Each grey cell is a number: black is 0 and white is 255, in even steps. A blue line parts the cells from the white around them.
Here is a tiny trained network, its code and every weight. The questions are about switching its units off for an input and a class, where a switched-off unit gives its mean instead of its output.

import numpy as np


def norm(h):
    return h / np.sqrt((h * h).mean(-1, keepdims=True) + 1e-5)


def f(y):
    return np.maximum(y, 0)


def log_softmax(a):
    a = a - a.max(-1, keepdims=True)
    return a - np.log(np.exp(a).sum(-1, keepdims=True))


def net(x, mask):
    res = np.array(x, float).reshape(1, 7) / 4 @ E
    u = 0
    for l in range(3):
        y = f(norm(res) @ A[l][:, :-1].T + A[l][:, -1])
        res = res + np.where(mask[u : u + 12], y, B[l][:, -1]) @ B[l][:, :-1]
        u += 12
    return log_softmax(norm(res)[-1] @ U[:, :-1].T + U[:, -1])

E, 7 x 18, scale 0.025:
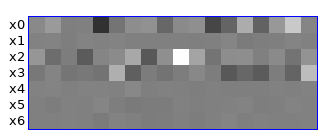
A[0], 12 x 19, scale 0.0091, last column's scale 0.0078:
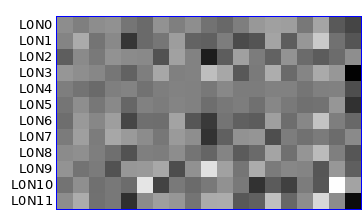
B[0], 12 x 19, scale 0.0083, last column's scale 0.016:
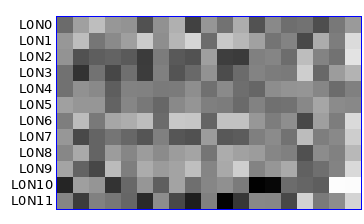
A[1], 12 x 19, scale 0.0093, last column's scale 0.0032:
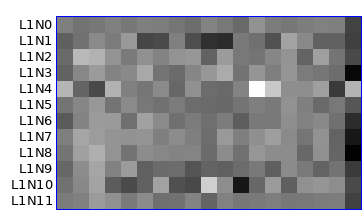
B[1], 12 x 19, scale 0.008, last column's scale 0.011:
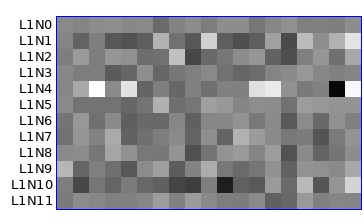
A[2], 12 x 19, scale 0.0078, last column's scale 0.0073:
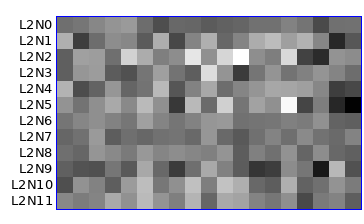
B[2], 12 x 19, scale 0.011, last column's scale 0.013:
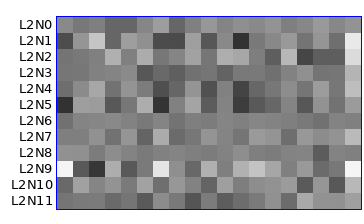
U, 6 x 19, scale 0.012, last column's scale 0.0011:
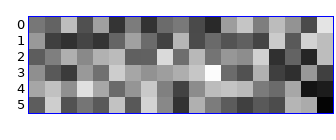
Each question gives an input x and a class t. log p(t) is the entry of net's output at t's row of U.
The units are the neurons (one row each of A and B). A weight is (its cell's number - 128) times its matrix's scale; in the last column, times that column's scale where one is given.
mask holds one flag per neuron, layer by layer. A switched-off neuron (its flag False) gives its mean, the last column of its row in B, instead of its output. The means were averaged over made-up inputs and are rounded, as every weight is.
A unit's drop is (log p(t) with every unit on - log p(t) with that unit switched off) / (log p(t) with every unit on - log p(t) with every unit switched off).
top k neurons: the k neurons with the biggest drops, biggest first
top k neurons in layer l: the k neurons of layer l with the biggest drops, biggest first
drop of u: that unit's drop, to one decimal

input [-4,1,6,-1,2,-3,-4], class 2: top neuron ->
(L0N10)
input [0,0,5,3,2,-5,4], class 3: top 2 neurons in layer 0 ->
(L0N9, L0N2)
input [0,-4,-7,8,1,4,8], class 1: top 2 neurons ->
(L0N2, L0N7)
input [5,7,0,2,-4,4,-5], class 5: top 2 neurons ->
(L0N1, L0N6)
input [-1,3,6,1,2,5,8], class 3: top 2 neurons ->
(L0N9, L1N4)
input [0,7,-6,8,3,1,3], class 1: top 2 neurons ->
(L0N2, L0N7)
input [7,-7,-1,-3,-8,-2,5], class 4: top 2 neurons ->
(L0N10, L0N1)
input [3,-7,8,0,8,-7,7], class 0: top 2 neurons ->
(L0N10, L2N1)
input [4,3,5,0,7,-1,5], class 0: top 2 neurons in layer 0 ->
(L0N10, L0N9)
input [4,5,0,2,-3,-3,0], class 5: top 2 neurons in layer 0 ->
(L0N1, L0N6)
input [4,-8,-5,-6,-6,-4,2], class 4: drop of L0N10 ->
0.2
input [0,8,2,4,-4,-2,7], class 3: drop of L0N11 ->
0.1
